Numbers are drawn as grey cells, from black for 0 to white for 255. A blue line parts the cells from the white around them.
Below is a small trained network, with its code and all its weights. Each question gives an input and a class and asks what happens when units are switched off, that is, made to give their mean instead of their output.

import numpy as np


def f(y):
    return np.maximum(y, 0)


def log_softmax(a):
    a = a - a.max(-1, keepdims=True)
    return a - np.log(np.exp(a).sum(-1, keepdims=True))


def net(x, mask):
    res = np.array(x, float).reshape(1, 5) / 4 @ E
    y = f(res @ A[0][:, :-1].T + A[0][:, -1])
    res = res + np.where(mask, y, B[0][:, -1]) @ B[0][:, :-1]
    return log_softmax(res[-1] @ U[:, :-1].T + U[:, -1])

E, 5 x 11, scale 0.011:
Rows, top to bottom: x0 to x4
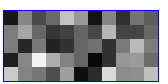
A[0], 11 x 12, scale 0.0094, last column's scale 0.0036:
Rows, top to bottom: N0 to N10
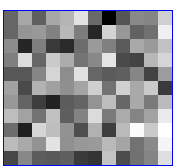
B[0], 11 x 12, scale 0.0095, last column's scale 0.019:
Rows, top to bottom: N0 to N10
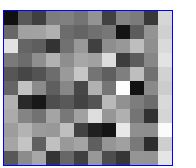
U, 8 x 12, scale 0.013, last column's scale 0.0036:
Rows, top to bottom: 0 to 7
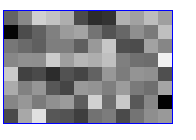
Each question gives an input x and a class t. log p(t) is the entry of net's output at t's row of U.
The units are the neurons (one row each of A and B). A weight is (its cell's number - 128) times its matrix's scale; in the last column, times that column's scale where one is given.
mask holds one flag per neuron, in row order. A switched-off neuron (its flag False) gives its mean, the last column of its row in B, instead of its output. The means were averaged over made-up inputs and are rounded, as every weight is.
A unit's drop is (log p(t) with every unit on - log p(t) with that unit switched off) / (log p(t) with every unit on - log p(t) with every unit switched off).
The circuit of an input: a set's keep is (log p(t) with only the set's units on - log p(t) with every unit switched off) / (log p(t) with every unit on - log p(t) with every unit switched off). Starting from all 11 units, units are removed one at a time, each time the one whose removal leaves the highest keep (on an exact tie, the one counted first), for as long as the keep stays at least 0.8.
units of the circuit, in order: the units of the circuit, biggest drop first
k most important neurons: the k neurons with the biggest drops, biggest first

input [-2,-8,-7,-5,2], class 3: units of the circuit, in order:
[N3]
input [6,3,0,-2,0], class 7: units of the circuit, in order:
[N10 N1]
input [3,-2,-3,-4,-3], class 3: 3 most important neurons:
[N10 N3 N8]
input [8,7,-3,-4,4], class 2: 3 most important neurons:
[N3 N6 N8]
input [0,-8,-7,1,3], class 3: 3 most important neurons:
[N3 N9 N10]
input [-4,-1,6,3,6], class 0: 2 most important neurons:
[N8 N7]
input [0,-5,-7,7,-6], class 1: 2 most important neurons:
[N0 N4]
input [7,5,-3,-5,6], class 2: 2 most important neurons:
[N3 N6]
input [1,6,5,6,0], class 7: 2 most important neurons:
[N10 N6]
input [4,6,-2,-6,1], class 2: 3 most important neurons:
[N3 N2 N8]
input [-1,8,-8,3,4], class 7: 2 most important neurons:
[N10 N1]
